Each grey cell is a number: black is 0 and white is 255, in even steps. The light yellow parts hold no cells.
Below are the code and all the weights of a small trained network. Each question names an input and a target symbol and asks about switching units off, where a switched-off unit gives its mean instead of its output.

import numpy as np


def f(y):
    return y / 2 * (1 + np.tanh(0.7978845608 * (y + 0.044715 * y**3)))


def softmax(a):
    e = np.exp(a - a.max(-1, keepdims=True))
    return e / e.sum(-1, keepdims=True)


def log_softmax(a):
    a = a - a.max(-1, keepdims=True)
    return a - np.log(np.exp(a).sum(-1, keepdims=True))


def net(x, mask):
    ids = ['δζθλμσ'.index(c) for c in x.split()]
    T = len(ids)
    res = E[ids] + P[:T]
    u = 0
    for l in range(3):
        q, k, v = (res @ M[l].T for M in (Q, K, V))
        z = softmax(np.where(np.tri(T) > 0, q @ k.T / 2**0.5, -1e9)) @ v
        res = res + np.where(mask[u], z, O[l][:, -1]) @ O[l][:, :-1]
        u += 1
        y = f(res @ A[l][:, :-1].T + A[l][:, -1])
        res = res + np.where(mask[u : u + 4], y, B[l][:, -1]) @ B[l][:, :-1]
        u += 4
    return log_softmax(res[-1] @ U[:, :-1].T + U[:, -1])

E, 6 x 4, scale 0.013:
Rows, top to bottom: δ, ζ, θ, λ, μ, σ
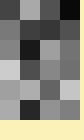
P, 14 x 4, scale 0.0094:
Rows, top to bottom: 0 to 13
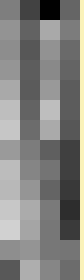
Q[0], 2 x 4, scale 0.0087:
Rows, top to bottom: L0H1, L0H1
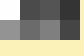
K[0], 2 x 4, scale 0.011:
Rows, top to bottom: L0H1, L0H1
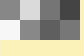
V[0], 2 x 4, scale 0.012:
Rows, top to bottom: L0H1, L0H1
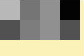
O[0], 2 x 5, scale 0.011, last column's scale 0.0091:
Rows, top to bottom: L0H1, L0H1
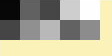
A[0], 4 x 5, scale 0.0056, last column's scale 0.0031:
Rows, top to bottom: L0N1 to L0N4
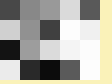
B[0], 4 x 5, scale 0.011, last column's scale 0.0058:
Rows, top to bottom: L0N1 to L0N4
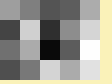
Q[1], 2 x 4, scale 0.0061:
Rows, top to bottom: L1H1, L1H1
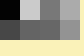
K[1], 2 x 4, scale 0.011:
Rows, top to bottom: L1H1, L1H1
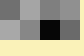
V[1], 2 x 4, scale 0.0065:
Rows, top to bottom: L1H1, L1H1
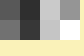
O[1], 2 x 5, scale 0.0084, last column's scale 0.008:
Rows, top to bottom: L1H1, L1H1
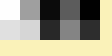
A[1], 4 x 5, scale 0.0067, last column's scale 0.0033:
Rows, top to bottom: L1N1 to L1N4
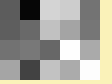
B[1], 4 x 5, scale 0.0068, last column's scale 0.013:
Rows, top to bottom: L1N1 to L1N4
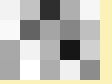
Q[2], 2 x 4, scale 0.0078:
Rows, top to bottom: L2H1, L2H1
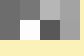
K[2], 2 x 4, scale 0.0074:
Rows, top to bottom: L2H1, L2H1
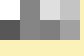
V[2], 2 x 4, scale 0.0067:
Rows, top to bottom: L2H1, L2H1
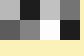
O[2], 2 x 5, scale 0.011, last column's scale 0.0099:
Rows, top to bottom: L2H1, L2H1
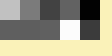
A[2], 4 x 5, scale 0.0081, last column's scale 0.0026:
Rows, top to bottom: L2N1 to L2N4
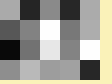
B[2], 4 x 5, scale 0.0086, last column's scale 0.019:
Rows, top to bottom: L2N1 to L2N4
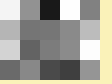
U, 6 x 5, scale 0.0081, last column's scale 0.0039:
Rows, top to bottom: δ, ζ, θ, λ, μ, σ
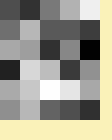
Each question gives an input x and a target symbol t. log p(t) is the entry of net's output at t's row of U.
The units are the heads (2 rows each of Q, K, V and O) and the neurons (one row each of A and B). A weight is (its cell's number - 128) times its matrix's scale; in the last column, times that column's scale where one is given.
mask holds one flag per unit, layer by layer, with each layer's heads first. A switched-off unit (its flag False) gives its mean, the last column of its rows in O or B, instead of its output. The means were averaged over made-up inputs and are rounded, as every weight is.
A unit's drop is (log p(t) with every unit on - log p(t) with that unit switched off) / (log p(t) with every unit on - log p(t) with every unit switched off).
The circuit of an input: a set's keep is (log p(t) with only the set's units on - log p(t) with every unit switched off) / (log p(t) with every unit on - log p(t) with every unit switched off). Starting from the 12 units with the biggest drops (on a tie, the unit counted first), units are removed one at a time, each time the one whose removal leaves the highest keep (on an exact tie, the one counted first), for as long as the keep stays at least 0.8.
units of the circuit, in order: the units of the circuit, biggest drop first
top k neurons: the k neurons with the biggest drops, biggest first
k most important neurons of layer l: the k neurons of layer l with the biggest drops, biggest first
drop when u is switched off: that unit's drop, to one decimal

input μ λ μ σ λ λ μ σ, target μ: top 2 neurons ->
[L0N2, L0N4]
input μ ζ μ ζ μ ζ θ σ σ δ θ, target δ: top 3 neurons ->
[L1N1, L0N4, L0N3]
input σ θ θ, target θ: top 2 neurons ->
[L2N1, L0N2]
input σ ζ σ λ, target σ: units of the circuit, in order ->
[L1H1, L2H1]
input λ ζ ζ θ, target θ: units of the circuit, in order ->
[L1H1, L0N3]
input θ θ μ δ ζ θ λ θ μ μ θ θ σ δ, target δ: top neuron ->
[L1N3]
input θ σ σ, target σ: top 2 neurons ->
[L1N2, L2N3]
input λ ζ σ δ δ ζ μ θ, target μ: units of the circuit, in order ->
[L0N3, L0N2, L1N4]
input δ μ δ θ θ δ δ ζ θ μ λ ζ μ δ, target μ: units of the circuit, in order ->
[L1H1, L0N3, L0N2, L2N3]
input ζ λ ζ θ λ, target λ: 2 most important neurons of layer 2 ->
[L2N3, L2N2]
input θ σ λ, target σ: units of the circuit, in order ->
[L2H1, L1H1]
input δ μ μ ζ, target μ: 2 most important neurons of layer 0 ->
[L0N3, L0N4]
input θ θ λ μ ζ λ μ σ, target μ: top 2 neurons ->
[L0N4, L0N2]
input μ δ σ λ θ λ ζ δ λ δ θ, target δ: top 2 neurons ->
[L0N4, L0N3]
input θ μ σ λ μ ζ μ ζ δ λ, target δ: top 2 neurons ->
[L1N1, L0N3]
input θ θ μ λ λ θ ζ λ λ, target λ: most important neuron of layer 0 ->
[L0N3]
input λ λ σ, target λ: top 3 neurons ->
[L1N2, L2N3, L0N2]
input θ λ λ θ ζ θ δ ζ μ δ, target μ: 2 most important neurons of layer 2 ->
[L2N3, L2N4]
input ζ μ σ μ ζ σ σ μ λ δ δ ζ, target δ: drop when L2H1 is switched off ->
0.2
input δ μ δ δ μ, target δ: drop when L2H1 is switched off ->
0.4
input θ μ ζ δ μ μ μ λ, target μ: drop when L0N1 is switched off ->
0.0
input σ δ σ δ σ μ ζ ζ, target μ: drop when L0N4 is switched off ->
0.2
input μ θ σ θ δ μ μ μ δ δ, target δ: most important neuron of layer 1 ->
[L1N1]
